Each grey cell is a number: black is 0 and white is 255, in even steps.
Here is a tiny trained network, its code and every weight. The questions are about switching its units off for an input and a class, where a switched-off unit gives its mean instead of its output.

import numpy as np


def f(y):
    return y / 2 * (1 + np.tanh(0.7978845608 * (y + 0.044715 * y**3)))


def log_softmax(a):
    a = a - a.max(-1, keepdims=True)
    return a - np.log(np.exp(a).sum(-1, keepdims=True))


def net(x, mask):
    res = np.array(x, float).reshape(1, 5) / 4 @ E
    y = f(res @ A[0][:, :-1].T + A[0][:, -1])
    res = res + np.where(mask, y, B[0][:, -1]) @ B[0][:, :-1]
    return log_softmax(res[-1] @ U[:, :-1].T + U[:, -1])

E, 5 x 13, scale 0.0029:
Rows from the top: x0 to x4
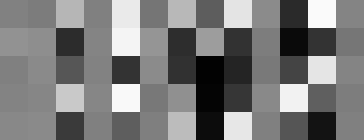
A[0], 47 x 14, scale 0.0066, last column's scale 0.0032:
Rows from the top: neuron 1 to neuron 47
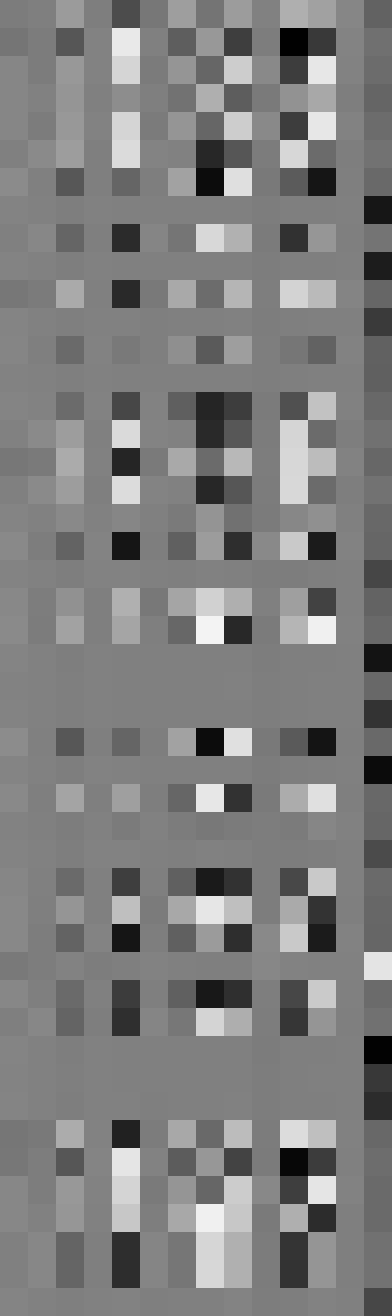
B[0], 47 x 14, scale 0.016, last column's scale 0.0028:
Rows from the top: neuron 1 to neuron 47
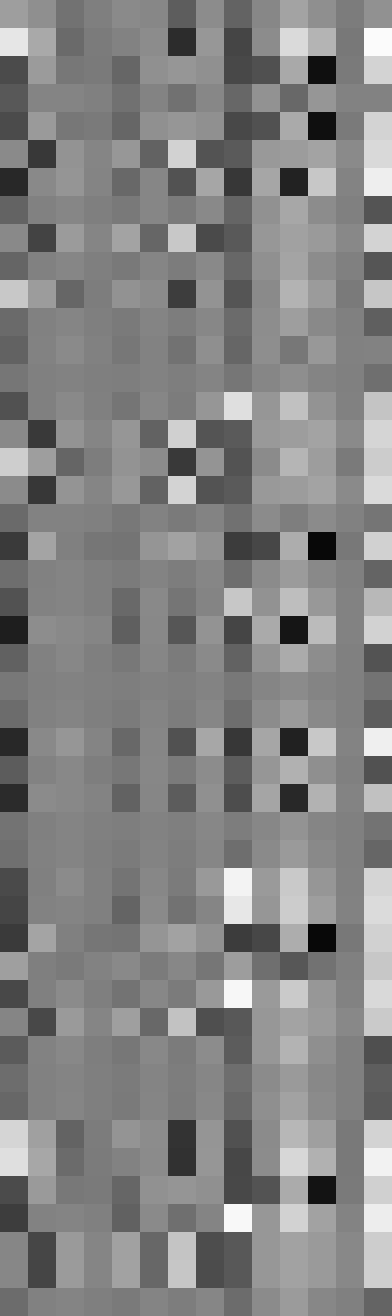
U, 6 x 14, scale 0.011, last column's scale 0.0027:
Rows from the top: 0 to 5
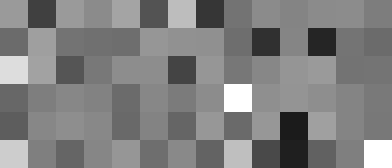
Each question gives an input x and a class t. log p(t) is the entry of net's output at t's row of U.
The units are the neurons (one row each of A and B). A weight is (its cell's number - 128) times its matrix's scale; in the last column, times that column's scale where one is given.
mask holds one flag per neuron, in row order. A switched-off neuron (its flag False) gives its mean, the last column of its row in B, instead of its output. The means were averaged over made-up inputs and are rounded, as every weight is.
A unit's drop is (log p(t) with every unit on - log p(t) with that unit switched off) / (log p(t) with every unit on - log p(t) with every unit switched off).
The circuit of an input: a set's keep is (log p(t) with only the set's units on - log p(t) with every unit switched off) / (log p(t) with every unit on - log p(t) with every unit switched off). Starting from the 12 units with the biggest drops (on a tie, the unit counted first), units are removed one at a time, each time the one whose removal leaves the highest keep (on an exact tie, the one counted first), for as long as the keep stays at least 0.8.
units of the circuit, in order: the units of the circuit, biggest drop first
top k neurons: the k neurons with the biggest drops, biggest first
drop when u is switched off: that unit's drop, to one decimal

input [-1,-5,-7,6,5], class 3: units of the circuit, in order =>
(neuron 44)
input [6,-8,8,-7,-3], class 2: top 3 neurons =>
(neuron 41; neuron 17; neuron 11)
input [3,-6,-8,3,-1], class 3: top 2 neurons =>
(neuron 44; neuron 33)
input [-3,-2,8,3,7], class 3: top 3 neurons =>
(neuron 36; neuron 32; neuron 15)
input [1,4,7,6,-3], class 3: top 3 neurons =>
(neuron 36; neuron 32; neuron 15)
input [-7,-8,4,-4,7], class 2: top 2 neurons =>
(neuron 41; neuron 17)
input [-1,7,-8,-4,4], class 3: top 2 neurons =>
(neuron 44; neuron 33)
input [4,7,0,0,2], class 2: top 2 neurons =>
(neuron 2; neuron 42)
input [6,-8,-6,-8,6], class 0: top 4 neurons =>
(neuron 9; neuron 46; neuron 45; neuron 37)
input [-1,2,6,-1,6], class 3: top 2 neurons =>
(neuron 36; neuron 32)
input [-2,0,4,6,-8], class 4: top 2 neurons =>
(neuron 23; neuron 29)
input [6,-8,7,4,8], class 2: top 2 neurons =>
(neuron 41; neuron 17)
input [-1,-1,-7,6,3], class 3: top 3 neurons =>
(neuron 44; neuron 33; neuron 22)
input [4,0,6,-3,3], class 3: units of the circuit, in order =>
(neuron 36)
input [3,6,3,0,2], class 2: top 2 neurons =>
(neuron 2; neuron 42)
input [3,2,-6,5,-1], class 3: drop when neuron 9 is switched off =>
0.3
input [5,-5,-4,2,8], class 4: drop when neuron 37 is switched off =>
0.0
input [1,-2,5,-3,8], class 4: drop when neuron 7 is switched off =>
0.2
